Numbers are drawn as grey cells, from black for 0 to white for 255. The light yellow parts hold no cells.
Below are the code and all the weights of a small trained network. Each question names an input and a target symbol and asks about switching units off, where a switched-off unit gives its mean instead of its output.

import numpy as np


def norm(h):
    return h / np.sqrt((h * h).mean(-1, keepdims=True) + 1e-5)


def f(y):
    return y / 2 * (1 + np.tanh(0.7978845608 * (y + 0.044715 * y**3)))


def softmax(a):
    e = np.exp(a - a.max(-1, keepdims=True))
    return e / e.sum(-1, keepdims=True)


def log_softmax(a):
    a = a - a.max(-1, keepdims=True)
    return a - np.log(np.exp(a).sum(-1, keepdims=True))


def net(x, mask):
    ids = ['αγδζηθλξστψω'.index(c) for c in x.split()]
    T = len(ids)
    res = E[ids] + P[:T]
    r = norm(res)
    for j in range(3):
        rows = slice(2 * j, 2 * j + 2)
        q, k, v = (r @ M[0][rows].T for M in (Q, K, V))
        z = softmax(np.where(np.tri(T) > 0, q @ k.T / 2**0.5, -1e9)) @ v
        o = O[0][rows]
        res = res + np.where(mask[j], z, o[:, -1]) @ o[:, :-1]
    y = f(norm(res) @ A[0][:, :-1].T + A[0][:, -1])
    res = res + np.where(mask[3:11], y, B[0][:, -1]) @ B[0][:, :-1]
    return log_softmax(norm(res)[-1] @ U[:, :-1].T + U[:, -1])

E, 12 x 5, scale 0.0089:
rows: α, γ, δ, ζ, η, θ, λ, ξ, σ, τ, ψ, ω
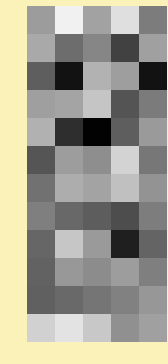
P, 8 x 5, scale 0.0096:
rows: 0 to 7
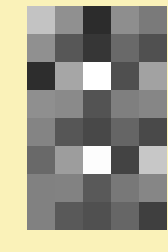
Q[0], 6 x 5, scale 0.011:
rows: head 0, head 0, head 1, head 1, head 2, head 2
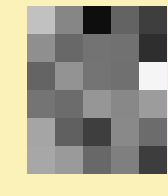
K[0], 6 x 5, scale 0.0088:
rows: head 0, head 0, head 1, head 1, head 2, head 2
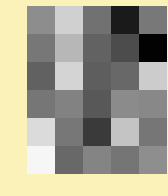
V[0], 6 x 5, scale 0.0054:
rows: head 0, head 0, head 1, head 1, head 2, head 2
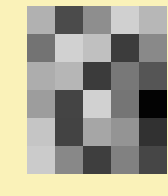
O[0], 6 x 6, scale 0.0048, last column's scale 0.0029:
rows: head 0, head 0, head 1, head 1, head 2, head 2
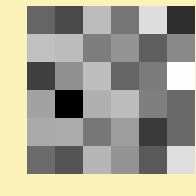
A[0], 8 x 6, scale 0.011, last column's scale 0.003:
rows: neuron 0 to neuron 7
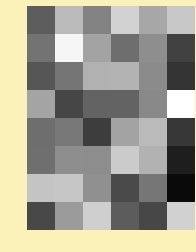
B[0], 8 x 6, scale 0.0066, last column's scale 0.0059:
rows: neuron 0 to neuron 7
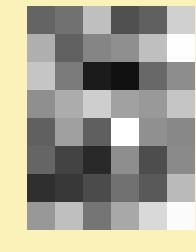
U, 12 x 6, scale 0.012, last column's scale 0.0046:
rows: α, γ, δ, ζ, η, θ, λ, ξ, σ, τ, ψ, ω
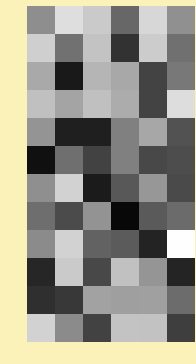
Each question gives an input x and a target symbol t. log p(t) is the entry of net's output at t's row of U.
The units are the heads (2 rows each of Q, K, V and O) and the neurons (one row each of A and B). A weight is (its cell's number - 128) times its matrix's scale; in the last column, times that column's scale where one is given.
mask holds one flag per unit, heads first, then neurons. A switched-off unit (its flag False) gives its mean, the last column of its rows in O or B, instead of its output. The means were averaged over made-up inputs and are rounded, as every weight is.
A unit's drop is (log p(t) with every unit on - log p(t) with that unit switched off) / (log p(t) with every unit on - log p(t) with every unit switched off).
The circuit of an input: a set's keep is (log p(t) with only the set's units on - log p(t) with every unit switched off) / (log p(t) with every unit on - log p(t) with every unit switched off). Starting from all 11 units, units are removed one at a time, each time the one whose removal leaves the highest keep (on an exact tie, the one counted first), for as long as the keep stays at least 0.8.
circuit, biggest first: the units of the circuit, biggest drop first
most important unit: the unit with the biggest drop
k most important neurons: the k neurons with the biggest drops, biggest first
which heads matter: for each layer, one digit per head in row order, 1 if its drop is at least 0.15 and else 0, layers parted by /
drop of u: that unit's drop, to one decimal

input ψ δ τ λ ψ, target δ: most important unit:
head 1
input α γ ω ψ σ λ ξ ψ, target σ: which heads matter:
100
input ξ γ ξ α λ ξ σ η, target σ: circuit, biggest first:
(head 0; neuron 1)
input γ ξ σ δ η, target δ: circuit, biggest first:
(neuron 7; neuron 3; head 2)
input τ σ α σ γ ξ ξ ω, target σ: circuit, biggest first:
(head 0; neuron 6)
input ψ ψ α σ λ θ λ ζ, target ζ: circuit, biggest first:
(head 1; head 0)
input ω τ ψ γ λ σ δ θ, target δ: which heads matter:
010
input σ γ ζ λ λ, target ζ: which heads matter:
110
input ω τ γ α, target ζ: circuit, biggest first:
(neuron 0; neuron 7; neuron 1; neuron 5)
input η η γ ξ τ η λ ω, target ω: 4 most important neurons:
(neuron 0; neuron 7; neuron 6; neuron 3)
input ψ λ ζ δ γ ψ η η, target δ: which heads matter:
001
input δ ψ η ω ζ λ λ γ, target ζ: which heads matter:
010
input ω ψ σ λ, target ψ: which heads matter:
010
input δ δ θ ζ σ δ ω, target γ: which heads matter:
100
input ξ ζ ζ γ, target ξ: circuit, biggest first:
(neuron 7; neuron 1)
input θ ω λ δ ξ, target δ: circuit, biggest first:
(head 1; neuron 3)
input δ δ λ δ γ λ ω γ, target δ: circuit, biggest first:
(head 1)
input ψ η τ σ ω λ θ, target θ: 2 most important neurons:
(neuron 0; neuron 5)
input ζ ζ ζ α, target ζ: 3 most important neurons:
(neuron 0; neuron 1; neuron 7)
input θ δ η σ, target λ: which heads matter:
100
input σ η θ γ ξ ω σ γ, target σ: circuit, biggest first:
(head 0)
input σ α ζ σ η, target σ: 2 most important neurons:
(neuron 1; neuron 7)
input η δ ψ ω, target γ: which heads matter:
000
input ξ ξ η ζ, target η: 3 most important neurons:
(neuron 6; neuron 1; neuron 3)
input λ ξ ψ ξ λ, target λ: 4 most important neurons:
(neuron 2; neuron 7; neuron 1; neuron 3)
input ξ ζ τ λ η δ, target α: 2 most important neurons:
(neuron 7; neuron 1)
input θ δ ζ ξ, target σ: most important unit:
neuron 1
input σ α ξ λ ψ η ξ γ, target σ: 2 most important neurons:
(neuron 1; neuron 0)
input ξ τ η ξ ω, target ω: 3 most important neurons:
(neuron 7; neuron 0; neuron 6)
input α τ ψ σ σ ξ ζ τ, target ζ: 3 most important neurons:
(neuron 6; neuron 2; neuron 5)
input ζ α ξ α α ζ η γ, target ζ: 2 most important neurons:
(neuron 3; neuron 1)
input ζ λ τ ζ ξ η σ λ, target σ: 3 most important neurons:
(neuron 1; neuron 3; neuron 4)
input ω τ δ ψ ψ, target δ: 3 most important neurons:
(neuron 7; neuron 3; neuron 6)
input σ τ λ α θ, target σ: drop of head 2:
0.0
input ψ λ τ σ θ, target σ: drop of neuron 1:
0.2
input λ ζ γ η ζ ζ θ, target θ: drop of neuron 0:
0.2
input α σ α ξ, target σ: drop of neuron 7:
0.1
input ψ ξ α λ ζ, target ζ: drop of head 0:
0.3
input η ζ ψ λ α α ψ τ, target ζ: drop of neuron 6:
0.3
